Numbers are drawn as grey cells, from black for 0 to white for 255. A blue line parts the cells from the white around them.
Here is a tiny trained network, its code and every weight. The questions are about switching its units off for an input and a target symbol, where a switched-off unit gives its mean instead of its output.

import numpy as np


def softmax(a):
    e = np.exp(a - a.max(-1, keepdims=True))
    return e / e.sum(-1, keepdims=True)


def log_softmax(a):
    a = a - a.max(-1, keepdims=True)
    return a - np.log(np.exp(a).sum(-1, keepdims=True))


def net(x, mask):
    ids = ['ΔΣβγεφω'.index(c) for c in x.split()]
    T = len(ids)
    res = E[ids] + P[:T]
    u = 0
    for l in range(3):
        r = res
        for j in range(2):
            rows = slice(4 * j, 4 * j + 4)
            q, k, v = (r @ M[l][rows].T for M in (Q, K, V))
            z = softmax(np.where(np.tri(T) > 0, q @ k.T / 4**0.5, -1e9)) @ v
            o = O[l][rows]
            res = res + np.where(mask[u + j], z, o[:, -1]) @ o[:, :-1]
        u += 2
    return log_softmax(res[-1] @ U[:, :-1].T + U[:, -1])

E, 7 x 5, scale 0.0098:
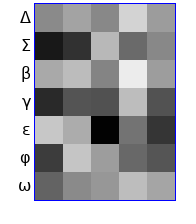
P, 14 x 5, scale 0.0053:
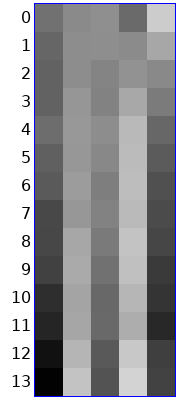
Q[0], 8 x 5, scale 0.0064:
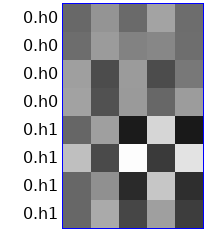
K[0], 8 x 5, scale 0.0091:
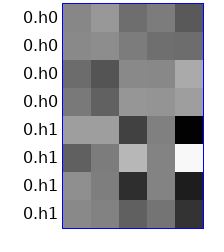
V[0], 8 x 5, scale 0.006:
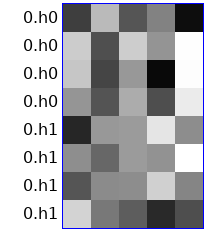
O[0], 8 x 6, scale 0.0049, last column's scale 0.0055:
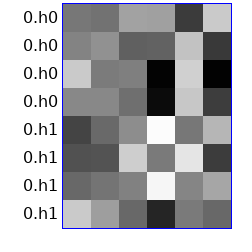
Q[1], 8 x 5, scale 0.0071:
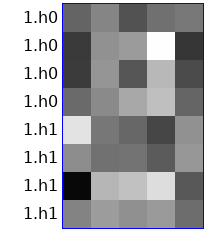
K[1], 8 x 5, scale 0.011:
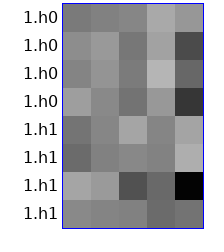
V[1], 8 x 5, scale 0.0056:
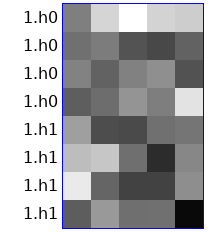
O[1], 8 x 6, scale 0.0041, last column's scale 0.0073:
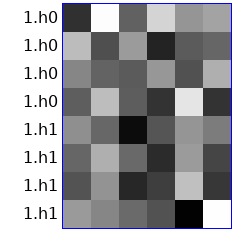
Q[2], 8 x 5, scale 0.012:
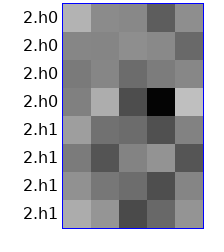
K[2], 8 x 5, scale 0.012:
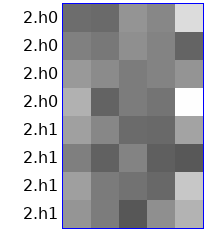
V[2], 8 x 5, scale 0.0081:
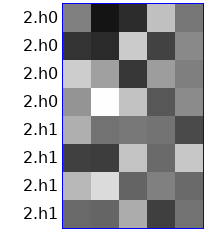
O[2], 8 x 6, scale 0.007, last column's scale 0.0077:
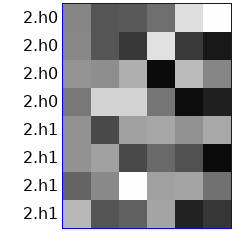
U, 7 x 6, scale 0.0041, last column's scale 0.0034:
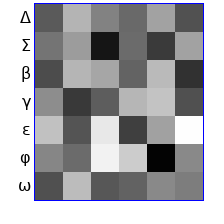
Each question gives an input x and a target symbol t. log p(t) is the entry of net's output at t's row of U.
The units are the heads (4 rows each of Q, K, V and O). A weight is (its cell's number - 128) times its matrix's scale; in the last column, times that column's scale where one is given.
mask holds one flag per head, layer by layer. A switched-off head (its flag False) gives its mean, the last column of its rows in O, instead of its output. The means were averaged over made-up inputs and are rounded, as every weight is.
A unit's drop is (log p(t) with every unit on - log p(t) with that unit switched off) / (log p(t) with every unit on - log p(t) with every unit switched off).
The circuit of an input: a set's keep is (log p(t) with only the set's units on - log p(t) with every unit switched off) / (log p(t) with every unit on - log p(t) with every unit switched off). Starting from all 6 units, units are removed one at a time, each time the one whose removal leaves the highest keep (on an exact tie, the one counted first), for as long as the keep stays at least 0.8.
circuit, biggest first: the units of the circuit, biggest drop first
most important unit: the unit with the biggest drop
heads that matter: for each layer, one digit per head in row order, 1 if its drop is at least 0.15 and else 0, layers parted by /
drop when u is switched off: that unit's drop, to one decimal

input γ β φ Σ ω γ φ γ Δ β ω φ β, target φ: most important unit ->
1.h1
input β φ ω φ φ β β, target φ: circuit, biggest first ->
[2.h0; 1.h1]
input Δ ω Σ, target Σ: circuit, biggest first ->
[2.h1; 2.h0; 0.h1]
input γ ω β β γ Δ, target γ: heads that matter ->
01 / 01 / 10
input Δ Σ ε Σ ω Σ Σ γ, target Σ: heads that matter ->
01 / 11 / 01
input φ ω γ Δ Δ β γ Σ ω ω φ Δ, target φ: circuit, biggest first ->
[1.h1; 2.h0]
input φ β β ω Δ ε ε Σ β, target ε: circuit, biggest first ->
[2.h0; 0.h1]
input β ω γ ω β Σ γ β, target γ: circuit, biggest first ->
[2.h0; 0.h1]
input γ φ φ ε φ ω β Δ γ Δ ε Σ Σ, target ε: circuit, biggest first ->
[2.h0; 0.h1; 1.h0]
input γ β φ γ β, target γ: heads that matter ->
11 / 01 / 10
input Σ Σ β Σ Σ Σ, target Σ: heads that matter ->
10 / 00 / 11
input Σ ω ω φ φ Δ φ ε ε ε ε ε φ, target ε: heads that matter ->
01 / 01 / 11
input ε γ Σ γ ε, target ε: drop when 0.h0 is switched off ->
0.1
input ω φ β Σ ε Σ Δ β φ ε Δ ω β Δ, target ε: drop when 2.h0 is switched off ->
0.7
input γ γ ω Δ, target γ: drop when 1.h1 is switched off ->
0.2
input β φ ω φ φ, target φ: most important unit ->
2.h0
